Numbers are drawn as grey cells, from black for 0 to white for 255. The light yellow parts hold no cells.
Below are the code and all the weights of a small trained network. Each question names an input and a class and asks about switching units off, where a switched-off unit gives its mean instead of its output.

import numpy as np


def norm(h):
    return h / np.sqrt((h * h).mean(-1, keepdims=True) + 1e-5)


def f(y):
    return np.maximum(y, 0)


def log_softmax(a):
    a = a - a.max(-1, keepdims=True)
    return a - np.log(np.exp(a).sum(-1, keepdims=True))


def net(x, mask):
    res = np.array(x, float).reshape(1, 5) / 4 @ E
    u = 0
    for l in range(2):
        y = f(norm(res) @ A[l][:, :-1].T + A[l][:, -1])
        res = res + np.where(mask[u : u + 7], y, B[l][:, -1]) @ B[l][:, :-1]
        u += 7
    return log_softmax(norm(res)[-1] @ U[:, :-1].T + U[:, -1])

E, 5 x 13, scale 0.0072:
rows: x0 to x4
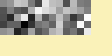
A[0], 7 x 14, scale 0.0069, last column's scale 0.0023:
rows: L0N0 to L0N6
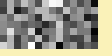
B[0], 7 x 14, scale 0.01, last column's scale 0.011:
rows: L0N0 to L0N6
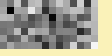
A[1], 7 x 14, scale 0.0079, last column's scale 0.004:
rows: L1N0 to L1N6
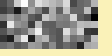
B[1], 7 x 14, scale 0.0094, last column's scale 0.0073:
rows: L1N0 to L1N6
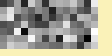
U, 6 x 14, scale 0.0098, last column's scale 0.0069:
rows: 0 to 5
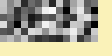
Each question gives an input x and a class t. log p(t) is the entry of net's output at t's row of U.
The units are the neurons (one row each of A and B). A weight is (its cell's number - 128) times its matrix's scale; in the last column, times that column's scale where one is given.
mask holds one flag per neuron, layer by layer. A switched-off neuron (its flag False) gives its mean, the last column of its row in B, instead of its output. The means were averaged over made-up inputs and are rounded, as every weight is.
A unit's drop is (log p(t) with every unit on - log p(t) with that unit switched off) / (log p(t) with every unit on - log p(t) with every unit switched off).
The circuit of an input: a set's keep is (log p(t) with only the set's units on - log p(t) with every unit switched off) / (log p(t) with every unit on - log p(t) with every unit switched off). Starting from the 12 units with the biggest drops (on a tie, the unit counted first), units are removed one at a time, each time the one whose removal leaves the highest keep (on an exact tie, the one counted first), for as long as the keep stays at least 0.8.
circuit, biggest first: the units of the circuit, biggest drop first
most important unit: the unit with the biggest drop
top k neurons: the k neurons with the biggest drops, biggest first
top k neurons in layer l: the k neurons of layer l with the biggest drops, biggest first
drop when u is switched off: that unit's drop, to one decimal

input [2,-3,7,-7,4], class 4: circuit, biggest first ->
L0N6, L1N0
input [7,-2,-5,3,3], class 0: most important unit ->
L0N2
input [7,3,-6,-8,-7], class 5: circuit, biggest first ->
L0N2, L1N2
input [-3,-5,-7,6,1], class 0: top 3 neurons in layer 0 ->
L0N3, L0N0, L0N6
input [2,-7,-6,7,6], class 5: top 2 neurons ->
L0N0, L1N4
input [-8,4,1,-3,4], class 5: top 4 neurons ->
L0N0, L0N5, L1N1, L1N0
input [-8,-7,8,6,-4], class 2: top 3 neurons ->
L0N3, L0N6, L0N4
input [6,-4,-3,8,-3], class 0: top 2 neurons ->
L0N6, L1N5
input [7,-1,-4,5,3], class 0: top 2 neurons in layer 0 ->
L0N2, L0N1
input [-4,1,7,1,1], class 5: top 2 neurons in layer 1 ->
L1N5, L1N1
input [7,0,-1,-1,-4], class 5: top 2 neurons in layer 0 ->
L0N2, L0N1
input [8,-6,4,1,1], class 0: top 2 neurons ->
L0N0, L0N6
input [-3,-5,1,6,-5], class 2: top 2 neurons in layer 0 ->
L0N3, L0N1
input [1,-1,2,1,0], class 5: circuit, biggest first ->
L1N4
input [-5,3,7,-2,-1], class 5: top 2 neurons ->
L0N0, L0N5
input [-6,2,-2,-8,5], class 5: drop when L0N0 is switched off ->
0.1
